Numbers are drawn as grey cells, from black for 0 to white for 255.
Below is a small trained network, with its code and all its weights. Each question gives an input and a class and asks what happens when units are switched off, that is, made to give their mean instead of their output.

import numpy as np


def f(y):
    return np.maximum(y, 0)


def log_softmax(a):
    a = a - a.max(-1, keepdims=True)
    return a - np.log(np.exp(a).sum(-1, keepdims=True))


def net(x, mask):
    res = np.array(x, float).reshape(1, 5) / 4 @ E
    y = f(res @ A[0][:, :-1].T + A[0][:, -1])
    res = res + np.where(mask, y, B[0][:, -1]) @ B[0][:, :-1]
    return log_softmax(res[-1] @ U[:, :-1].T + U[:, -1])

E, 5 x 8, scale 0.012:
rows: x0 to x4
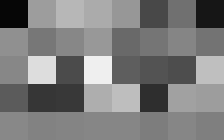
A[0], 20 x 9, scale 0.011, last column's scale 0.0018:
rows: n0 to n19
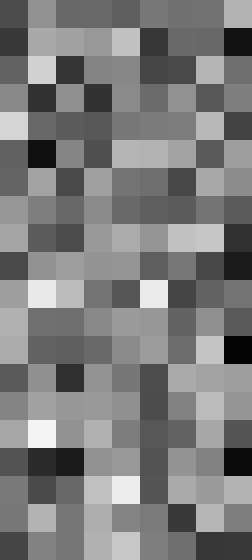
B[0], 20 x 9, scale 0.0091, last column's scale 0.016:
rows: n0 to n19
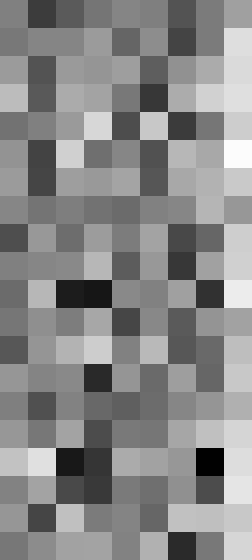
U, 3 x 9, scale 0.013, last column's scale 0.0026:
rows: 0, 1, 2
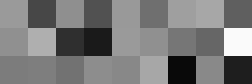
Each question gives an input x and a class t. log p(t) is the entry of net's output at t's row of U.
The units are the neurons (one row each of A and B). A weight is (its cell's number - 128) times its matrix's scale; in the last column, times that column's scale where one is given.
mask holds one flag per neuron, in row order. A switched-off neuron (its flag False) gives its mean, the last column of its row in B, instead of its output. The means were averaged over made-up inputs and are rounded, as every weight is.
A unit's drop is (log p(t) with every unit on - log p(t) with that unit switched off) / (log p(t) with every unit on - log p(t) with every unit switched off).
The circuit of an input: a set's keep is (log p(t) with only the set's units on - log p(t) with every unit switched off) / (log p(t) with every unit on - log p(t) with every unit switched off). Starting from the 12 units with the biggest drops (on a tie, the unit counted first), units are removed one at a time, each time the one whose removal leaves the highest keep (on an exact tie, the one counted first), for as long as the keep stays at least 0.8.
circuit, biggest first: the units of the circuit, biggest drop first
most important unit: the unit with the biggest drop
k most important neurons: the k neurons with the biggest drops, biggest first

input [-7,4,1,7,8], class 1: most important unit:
n16
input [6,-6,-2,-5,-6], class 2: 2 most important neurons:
n16, n9
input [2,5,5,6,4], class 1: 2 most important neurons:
n16, n17
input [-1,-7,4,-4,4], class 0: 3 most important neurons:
n16, n18, n17
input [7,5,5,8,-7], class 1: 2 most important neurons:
n16, n17
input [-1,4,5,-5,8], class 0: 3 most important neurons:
n16, n18, n15
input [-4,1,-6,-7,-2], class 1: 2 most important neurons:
n10, n18
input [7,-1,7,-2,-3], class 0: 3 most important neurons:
n18, n15, n6
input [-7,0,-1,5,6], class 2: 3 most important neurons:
n4, n12, n10
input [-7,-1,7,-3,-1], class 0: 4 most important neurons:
n18, n15, n6, n19
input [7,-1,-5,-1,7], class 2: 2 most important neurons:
n19, n9
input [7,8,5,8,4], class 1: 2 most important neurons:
n16, n17
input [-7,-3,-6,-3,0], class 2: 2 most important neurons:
n4, n12
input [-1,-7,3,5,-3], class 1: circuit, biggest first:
n16
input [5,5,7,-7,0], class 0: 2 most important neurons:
n18, n16
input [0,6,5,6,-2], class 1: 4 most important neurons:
n16, n17, n5, n3
